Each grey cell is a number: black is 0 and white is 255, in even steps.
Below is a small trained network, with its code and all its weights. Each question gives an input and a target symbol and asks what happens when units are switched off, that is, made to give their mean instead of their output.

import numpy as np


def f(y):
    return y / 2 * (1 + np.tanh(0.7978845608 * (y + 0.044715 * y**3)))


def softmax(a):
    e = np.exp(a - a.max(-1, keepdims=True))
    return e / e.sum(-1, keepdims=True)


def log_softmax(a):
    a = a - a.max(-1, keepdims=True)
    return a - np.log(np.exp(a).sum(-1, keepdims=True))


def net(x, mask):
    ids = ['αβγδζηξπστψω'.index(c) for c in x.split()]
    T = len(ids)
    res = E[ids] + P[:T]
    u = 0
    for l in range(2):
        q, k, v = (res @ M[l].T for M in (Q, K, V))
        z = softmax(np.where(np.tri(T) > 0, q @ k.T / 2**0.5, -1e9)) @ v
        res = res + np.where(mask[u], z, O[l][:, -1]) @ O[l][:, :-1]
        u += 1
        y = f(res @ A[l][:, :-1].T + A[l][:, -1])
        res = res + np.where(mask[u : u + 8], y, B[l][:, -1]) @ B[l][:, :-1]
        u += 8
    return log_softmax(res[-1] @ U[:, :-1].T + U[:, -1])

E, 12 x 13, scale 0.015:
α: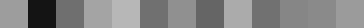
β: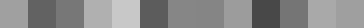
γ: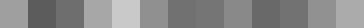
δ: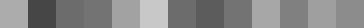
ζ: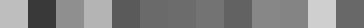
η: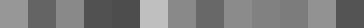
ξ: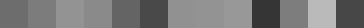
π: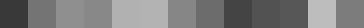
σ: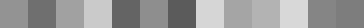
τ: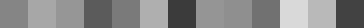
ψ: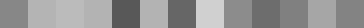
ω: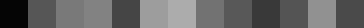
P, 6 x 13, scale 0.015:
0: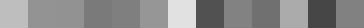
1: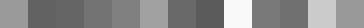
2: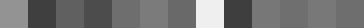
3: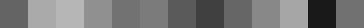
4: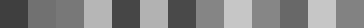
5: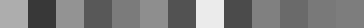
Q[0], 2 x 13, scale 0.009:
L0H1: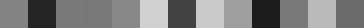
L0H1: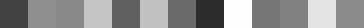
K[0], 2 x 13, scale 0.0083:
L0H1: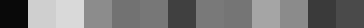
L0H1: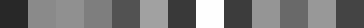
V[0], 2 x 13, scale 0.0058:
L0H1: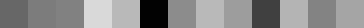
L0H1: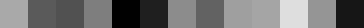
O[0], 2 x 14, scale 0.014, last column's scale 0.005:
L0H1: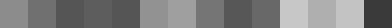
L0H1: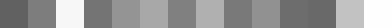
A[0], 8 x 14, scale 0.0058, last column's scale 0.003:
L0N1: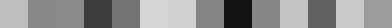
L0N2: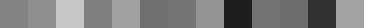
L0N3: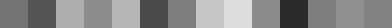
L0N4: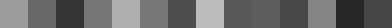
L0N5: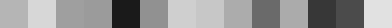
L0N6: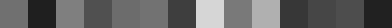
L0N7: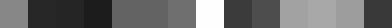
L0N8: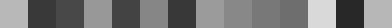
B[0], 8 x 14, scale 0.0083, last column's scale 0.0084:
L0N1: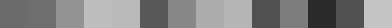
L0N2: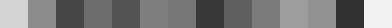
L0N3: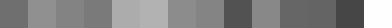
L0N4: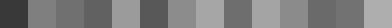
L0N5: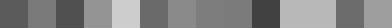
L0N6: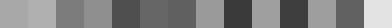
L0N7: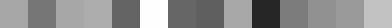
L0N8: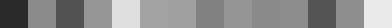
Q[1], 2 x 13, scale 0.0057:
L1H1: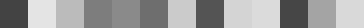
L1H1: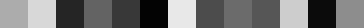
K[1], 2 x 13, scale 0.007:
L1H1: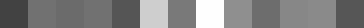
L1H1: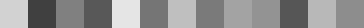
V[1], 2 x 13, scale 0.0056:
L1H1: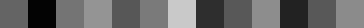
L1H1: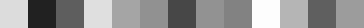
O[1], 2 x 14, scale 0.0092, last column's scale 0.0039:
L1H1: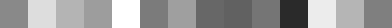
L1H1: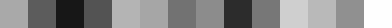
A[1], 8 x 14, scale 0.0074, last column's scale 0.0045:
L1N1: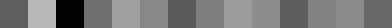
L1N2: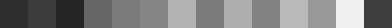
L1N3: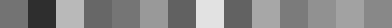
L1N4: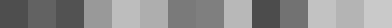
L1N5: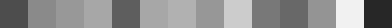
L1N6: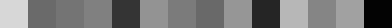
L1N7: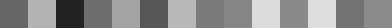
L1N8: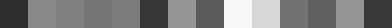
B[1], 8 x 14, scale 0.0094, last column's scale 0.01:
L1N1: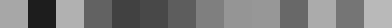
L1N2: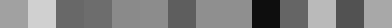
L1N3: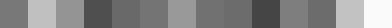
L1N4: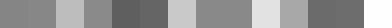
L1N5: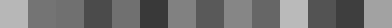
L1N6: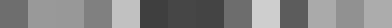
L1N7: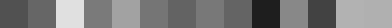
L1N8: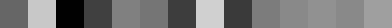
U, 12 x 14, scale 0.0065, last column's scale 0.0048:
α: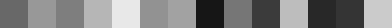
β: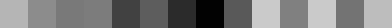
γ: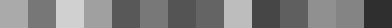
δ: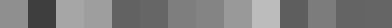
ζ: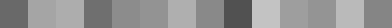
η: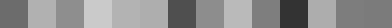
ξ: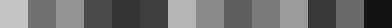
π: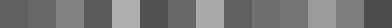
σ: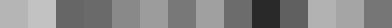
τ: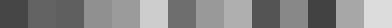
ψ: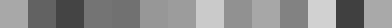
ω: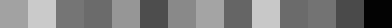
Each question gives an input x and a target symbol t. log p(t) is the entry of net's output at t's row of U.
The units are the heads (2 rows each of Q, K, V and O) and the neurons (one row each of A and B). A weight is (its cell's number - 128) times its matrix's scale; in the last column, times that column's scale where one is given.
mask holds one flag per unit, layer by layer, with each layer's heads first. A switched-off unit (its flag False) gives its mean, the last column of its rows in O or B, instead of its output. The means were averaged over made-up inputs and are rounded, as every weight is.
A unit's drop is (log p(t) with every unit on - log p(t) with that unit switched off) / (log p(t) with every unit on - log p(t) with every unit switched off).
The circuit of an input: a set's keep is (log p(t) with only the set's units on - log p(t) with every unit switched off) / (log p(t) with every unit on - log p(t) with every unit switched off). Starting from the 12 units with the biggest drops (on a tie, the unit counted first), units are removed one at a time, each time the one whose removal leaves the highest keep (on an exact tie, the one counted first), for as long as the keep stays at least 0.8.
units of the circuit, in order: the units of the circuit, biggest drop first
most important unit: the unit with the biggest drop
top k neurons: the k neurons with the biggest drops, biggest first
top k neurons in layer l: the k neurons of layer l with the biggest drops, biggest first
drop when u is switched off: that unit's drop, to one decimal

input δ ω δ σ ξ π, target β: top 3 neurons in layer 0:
L0N2, L0N7, L0N8
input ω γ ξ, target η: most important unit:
L1H1
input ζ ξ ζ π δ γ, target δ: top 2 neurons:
L1N1, L0N7
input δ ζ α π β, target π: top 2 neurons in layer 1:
L1N7, L1N1
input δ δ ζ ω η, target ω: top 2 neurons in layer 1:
L1N8, L1N5
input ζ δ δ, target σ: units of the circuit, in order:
L1N4, L1N3, L0N6
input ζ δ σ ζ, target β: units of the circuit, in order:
L0N8, L0N1
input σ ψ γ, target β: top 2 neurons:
L1N6, L0N7
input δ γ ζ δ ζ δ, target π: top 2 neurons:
L1N7, L0N4
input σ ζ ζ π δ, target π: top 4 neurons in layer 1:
L1N7, L1N1, L1N8, L1N2
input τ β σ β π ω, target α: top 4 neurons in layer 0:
L0N7, L0N8, L0N1, L0N2
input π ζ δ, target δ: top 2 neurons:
L1N1, L0N7
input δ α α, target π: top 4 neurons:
L0N4, L1N7, L1N1, L0N6
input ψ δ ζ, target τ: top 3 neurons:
L0N8, L0N7, L0N5
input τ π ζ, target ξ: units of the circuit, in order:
L1H1
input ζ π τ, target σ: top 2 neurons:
L0N6, L1N3
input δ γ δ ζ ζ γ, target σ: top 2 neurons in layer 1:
L1N4, L1N3
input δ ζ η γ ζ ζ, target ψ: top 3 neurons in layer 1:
L1N4, L1N2, L1N1
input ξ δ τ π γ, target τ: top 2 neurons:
L0N7, L0N2
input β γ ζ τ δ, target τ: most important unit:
L1H1
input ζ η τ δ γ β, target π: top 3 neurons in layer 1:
L1N1, L1N7, L1N4
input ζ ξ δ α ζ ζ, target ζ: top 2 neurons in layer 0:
L0N8, L0N7
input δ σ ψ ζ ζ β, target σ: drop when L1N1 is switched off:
0.0
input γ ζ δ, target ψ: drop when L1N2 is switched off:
0.2
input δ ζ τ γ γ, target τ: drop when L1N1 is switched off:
0.1
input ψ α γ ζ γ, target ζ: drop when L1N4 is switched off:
0.2
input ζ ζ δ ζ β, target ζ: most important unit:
L1N4
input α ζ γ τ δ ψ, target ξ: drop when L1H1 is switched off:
1.6
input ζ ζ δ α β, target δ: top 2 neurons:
L1N1, L1N4
